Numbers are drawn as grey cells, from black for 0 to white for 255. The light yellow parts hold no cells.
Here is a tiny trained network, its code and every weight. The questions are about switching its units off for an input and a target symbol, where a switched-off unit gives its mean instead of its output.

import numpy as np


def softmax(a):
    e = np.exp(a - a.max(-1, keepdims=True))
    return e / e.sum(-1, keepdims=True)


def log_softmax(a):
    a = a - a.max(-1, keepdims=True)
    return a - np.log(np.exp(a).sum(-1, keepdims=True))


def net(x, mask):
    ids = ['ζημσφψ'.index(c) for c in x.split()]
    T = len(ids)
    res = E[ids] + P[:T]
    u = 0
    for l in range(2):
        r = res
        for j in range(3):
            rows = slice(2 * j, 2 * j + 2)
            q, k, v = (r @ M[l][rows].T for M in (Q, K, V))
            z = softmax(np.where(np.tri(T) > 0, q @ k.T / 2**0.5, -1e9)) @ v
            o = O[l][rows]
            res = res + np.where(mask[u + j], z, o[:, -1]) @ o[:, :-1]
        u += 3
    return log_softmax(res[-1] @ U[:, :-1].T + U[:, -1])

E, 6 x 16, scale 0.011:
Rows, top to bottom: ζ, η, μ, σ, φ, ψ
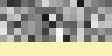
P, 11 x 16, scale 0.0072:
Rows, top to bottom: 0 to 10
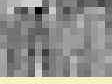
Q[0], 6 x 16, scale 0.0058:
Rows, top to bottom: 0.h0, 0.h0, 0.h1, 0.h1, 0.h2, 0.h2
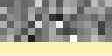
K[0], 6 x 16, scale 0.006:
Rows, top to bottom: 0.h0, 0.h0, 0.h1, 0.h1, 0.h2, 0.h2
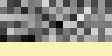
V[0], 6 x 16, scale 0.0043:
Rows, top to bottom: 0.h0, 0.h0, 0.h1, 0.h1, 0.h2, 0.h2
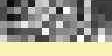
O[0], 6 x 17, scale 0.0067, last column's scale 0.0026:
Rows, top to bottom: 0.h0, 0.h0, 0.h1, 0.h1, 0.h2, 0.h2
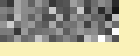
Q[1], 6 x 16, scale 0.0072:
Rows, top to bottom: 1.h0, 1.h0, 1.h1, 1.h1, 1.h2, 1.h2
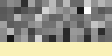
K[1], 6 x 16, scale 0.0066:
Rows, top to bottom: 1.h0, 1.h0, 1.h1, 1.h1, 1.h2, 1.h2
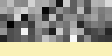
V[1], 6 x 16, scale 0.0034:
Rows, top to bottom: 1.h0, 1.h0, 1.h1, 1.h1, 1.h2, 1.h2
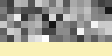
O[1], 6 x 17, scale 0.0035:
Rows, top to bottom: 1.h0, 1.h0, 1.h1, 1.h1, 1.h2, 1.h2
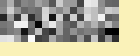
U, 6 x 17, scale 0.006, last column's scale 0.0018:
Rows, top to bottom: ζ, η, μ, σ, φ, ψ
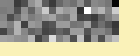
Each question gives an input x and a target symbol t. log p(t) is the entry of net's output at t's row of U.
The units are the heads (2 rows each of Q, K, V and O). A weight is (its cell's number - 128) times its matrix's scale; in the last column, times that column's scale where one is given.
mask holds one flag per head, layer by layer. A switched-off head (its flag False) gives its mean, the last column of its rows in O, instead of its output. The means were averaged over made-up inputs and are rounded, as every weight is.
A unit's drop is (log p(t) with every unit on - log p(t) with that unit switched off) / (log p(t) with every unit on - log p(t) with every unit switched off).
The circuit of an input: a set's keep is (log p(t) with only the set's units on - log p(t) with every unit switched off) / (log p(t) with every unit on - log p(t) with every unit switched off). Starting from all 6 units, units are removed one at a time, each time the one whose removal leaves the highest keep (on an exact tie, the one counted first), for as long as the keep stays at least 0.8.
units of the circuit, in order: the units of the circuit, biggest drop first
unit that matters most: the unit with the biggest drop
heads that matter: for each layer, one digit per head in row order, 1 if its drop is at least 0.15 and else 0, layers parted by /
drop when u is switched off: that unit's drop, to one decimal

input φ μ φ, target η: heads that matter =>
001 / 011
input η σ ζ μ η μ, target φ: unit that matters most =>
0.h2
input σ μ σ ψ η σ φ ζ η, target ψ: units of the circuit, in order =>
[1.h1; 0.h1]
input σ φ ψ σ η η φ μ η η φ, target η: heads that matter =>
101 / 010
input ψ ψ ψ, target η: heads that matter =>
101 / 001
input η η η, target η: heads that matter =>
101 / 011
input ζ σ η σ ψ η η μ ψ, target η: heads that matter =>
111 / 100
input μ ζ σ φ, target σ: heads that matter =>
111 / 001
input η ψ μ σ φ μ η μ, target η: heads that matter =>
101 / 010
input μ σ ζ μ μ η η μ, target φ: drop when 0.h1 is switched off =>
0.6
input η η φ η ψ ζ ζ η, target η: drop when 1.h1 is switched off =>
0.2
